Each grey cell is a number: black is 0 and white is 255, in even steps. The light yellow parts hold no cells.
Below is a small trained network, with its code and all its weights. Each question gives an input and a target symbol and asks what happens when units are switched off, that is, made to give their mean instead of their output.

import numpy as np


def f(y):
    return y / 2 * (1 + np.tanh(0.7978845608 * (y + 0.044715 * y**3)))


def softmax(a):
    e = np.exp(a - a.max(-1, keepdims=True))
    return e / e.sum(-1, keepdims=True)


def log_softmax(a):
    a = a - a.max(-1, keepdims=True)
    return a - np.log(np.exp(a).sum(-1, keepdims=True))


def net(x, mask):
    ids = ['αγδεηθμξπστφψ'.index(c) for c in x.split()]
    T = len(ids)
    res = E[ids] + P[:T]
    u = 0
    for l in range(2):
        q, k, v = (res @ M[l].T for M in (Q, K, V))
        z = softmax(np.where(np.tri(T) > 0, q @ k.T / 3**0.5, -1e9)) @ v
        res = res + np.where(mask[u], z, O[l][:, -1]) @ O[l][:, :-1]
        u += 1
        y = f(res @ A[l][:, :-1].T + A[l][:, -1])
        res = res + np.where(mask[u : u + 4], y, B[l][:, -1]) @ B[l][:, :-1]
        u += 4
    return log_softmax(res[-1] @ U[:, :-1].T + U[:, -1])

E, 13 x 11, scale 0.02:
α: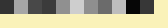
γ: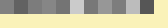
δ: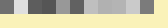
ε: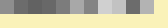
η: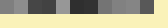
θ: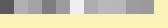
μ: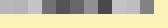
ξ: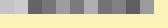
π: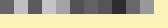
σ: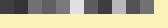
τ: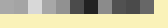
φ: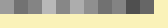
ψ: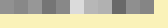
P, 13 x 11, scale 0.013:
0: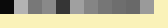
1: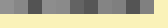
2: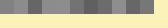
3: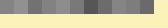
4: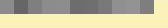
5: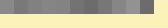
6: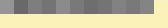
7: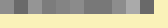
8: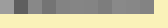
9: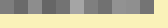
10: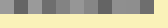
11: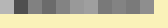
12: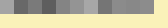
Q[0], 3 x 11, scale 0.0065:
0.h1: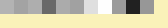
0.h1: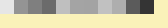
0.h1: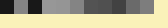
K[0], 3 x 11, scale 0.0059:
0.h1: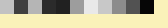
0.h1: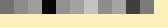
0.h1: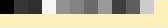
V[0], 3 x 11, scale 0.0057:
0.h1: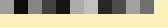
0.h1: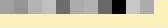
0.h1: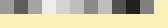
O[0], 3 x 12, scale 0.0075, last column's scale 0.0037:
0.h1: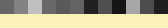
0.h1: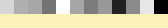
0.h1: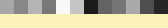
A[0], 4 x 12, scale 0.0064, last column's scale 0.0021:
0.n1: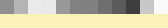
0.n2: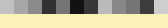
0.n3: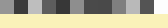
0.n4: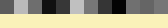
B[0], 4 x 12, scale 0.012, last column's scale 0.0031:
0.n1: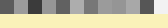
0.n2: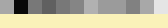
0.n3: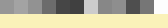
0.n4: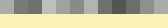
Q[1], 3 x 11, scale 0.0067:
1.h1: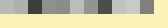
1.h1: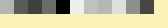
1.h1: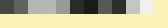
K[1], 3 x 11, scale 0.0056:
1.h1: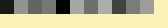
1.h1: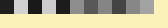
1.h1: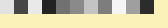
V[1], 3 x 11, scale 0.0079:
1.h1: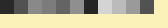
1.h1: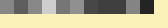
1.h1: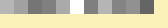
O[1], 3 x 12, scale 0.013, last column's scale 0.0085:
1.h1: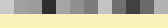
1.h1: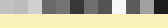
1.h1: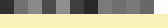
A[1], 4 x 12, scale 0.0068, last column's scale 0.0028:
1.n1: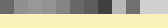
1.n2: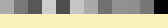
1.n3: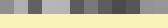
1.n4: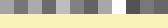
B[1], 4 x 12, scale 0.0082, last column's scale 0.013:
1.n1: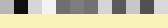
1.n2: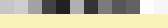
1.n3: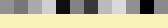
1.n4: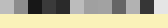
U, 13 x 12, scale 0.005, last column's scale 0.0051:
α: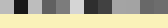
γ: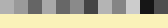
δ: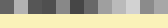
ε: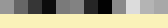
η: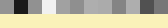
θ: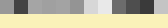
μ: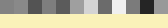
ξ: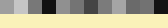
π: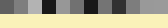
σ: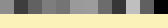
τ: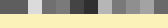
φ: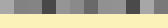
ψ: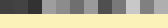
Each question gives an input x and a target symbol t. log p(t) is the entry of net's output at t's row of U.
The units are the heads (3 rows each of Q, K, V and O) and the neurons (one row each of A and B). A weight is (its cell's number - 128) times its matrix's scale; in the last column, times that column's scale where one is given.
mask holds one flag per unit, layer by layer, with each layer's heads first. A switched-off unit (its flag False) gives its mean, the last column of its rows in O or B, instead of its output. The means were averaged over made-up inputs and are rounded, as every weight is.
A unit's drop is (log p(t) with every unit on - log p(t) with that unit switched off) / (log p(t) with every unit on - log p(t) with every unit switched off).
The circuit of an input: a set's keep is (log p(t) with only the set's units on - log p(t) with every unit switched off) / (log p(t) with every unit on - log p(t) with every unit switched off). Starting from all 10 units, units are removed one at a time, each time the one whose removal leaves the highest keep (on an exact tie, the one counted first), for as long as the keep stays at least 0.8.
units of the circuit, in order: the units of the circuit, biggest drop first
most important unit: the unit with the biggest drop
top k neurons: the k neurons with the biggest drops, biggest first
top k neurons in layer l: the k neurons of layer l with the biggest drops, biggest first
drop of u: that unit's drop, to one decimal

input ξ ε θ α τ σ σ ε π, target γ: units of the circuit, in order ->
1.n3; 0.h1
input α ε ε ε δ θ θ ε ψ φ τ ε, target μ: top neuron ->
0.n4
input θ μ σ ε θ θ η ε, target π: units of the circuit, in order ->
1.h1; 0.h1; 0.n1
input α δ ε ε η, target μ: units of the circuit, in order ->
0.h1; 1.h1; 0.n4
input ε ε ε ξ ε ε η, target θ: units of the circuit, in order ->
1.h1; 0.n2
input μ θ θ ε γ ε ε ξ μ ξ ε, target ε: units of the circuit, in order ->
0.h1; 1.n2; 1.h1; 0.n4
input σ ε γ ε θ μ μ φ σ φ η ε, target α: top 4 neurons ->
1.n2; 0.n4; 0.n3; 1.n1
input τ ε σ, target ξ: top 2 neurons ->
0.n1; 1.n4
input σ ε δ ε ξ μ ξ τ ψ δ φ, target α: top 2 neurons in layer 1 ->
1.n2; 1.n1
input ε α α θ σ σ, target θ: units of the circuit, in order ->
1.h1; 0.n3
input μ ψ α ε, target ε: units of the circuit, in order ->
1.n2; 1.h1; 0.h1; 0.n4
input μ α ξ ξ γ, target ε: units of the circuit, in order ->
1.n2; 1.h1; 0.h1; 0.n4
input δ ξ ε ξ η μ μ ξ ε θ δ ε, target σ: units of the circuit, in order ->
1.h1; 0.h1
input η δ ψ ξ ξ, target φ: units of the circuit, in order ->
1.n2; 1.h1; 0.h1
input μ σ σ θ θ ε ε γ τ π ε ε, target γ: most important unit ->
0.n1
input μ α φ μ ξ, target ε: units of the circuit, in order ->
1.n2; 0.h1; 1.h1; 0.n4
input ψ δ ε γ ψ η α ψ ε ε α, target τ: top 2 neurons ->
0.n4; 0.n1
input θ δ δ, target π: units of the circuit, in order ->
1.h1; 0.n1; 0.h1
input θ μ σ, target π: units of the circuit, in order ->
1.h1; 0.h1; 0.n1
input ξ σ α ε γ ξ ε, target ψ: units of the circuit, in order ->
1.h1; 0.h1
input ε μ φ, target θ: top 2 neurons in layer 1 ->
1.n2; 1.n4
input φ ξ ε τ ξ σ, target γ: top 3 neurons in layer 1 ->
1.n4; 1.n1; 1.n2
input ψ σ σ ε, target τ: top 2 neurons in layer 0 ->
0.n4; 0.n1
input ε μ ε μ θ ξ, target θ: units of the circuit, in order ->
1.h1
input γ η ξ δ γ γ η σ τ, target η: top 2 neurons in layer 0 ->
0.n4; 0.n2
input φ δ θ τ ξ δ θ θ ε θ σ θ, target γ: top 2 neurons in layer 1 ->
1.n4; 1.n1
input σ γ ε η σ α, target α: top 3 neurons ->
1.n2; 0.n4; 0.n3
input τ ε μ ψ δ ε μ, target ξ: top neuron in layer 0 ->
0.n1
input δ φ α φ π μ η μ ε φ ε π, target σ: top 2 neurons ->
0.n1; 1.n2
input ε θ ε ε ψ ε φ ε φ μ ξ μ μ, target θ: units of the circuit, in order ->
1.h1; 0.n3
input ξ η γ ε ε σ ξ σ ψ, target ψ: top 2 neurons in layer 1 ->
1.n2; 1.n1
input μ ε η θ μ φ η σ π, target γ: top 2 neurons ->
1.n3; 0.n2
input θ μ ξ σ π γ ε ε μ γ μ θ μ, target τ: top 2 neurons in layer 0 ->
0.n1; 0.n3
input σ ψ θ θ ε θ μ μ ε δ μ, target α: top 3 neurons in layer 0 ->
0.n4; 0.n3; 0.n2
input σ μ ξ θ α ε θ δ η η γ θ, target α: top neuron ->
1.n2
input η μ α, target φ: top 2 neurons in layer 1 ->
1.n2; 1.n4
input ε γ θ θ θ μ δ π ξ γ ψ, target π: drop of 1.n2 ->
-0.1
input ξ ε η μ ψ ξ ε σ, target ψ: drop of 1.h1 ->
0.7
